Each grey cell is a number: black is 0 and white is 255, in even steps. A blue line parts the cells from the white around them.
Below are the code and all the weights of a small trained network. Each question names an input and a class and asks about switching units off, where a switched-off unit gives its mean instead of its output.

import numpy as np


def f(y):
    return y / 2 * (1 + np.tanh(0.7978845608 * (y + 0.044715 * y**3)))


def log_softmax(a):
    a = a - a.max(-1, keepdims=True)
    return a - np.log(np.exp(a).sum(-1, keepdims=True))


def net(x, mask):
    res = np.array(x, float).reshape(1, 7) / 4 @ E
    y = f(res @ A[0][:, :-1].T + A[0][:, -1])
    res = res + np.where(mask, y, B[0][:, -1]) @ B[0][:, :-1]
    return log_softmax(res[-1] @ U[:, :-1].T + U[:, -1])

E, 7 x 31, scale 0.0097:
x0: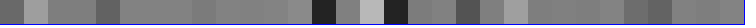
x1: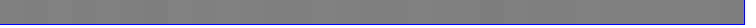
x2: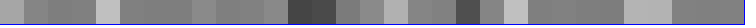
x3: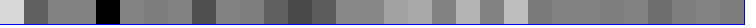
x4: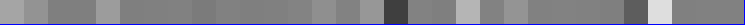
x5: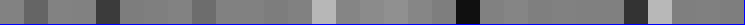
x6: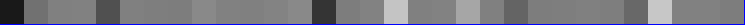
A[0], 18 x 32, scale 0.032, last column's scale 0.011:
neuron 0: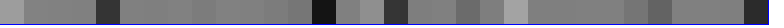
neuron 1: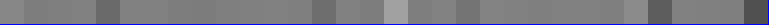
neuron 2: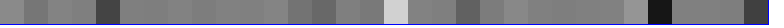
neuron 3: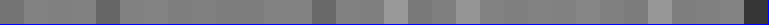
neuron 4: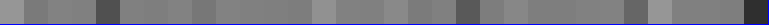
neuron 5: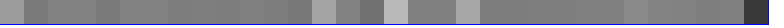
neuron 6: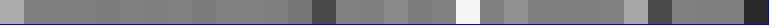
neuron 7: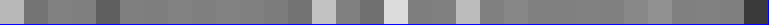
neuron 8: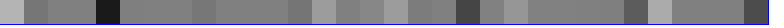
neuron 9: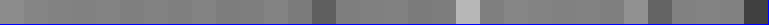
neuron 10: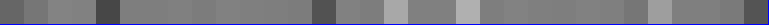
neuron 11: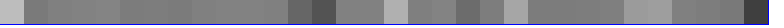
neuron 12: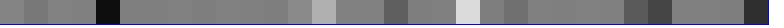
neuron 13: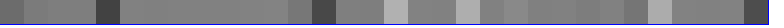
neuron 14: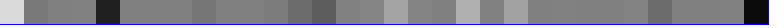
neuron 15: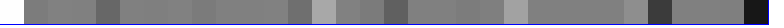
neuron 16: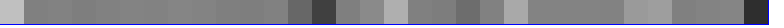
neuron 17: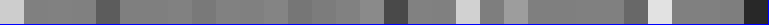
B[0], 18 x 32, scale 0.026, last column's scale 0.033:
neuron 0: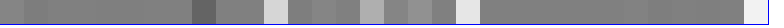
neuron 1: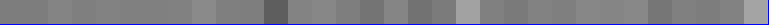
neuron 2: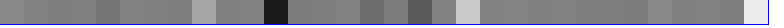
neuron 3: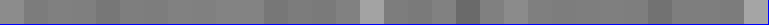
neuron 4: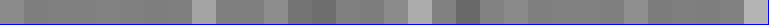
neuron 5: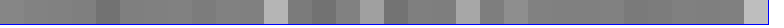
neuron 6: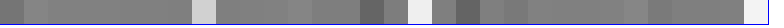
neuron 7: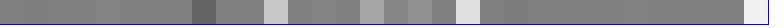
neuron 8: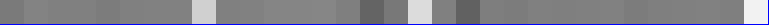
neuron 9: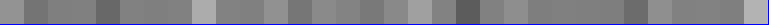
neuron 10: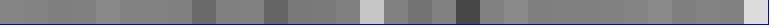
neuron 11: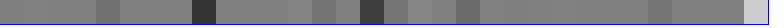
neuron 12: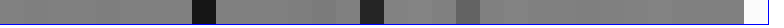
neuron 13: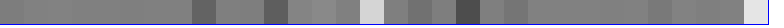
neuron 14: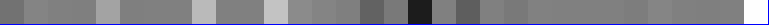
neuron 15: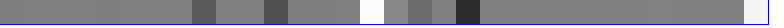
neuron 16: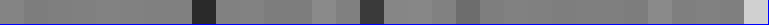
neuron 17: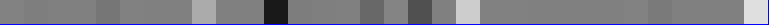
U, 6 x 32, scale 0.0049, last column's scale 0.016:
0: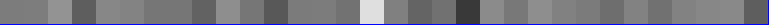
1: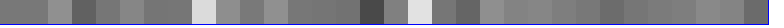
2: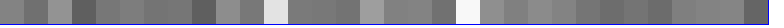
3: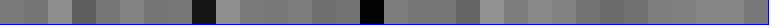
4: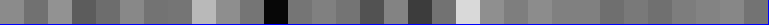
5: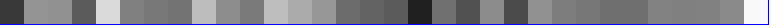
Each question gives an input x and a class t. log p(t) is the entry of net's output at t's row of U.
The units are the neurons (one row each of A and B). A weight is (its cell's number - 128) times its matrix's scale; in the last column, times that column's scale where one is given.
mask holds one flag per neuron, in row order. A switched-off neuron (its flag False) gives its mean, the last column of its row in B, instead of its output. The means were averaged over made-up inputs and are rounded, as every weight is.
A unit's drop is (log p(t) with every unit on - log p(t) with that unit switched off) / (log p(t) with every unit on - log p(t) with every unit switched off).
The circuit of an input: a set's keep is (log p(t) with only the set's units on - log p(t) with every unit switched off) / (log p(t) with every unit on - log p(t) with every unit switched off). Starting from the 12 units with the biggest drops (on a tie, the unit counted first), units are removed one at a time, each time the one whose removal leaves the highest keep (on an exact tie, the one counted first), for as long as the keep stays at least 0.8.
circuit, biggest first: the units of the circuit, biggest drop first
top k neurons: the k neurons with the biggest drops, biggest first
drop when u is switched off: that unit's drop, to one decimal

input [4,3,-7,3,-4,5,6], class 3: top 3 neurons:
(neuron 12; neuron 15; neuron 6)
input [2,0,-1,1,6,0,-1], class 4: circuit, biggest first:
(neuron 17)
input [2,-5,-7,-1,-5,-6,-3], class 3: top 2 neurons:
(neuron 12; neuron 8)
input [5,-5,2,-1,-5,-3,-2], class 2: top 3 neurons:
(neuron 17; neuron 0; neuron 8)
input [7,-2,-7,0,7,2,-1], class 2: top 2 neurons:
(neuron 0; neuron 2)
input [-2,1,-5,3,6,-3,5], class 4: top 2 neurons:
(neuron 17; neuron 15)
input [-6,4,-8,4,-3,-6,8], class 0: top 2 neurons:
(neuron 13; neuron 10)
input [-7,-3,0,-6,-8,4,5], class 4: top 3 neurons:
(neuron 0; neuron 2; neuron 14)
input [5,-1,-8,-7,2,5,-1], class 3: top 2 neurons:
(neuron 14; neuron 15)
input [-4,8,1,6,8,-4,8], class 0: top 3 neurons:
(neuron 13; neuron 10; neuron 2)
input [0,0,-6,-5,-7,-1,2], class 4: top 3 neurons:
(neuron 16; neuron 11; neuron 14)
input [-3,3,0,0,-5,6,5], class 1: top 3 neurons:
(neuron 8; neuron 15; neuron 17)
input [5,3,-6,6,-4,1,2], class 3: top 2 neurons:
(neuron 12; neuron 7)
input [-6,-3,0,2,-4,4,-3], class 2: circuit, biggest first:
(neuron 7)
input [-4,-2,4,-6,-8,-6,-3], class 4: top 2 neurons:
(neuron 8; neuron 14)
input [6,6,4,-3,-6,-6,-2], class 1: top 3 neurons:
(neuron 7; neuron 17; neuron 6)
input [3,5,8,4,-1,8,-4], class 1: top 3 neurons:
(neuron 8; neuron 12; neuron 4)
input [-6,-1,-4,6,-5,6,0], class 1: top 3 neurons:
(neuron 8; neuron 0; neuron 4)
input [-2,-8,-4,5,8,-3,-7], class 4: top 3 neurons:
(neuron 17; neuron 13; neuron 10)
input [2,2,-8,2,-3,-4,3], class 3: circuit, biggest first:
(neuron 12)
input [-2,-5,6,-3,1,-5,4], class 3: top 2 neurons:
(neuron 8; neuron 15)
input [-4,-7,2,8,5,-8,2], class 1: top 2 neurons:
(neuron 6; neuron 9)
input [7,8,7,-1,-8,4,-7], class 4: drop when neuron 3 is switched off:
0.1
